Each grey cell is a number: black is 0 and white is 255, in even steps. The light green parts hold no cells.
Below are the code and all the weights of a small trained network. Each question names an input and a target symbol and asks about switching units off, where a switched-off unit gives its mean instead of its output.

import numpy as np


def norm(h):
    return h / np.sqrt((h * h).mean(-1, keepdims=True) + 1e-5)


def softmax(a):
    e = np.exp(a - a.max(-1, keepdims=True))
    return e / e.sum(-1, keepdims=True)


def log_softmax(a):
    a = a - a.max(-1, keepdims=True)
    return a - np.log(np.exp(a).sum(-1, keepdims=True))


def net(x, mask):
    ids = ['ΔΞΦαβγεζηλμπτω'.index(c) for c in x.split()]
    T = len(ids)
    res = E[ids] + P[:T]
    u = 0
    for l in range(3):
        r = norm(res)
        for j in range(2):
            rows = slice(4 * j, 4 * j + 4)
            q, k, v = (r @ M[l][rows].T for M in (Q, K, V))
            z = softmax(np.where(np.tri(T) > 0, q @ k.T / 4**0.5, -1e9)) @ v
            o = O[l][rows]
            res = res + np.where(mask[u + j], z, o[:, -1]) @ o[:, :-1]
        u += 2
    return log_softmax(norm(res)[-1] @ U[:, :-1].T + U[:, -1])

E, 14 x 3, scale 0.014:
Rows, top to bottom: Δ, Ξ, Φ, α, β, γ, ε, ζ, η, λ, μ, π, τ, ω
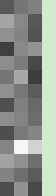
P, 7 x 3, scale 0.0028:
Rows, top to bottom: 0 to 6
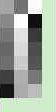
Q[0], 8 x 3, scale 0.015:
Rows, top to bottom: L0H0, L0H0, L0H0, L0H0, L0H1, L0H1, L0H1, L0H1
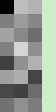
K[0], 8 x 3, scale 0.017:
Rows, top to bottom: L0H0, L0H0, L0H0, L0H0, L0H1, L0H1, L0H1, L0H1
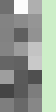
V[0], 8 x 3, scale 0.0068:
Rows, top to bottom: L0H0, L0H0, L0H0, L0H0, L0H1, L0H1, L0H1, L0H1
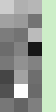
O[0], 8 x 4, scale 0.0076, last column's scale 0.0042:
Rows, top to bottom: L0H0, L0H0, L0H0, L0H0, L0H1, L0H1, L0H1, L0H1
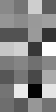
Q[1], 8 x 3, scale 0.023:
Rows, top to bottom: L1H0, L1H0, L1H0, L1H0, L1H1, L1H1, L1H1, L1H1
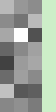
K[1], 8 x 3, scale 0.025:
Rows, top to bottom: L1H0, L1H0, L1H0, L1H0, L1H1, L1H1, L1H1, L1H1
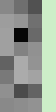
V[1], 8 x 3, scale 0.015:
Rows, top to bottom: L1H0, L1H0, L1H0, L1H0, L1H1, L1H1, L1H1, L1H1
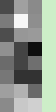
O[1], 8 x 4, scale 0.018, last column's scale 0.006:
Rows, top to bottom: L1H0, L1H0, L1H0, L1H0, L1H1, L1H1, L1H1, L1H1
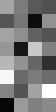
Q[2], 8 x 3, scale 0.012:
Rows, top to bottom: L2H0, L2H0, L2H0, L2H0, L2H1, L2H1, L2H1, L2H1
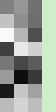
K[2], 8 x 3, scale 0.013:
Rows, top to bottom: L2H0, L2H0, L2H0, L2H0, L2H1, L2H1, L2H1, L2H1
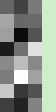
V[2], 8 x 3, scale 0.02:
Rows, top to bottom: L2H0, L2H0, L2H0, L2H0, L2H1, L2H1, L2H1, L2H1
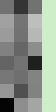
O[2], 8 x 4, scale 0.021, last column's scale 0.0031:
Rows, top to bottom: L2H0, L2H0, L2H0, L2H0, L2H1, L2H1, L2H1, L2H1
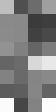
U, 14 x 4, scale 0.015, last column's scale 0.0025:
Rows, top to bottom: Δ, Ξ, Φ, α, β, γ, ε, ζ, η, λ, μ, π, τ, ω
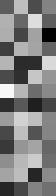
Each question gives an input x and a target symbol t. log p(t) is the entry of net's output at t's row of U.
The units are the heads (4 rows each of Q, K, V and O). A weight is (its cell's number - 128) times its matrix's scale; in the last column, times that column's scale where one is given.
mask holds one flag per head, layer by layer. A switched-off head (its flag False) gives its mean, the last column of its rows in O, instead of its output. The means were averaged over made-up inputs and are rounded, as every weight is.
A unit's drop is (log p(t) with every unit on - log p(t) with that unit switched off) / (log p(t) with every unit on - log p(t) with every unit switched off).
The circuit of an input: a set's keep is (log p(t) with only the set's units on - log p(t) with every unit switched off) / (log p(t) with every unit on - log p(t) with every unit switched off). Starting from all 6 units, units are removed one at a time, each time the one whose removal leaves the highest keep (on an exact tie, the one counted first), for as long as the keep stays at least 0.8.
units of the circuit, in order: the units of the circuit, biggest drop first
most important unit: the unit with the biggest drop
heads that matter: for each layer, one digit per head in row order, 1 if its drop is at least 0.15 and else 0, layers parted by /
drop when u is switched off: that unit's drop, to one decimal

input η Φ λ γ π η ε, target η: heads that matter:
10 / 10 / 11
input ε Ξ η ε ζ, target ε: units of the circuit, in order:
[L2H1; L0H1; L1H0]
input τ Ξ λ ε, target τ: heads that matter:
01 / 10 / 00
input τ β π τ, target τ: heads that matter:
01 / 10 / 00
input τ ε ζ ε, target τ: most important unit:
L1H0
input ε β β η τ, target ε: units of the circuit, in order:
[L0H1; L2H1; L1H0]
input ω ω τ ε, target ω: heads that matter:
00 / 11 / 01
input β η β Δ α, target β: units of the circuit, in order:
[L1H0; L2H0]
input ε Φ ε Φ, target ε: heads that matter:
01 / 11 / 01
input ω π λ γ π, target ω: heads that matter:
00 / 11 / 01
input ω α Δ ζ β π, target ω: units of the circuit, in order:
[L2H1; L1H1; L1H0; L0H0]
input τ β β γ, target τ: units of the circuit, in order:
[L1H0; L0H1; L2H1; L2H0]
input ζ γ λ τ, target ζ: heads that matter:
10 / 11 / 11
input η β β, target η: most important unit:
L0H0
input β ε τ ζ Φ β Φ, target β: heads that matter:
01 / 10 / 10
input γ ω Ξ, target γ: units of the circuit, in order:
[L2H1; L1H0]
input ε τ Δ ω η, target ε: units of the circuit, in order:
[L1H0; L0H1; L2H1]
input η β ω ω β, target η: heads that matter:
10 / 10 / 10
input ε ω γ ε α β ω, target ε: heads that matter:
01 / 10 / 01
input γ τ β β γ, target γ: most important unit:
L2H1
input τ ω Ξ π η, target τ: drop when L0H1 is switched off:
0.5
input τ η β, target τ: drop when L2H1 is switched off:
0.1
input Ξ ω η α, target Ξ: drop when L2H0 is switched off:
0.4
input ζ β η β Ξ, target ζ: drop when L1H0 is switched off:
0.3
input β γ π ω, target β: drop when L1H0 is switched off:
1.3
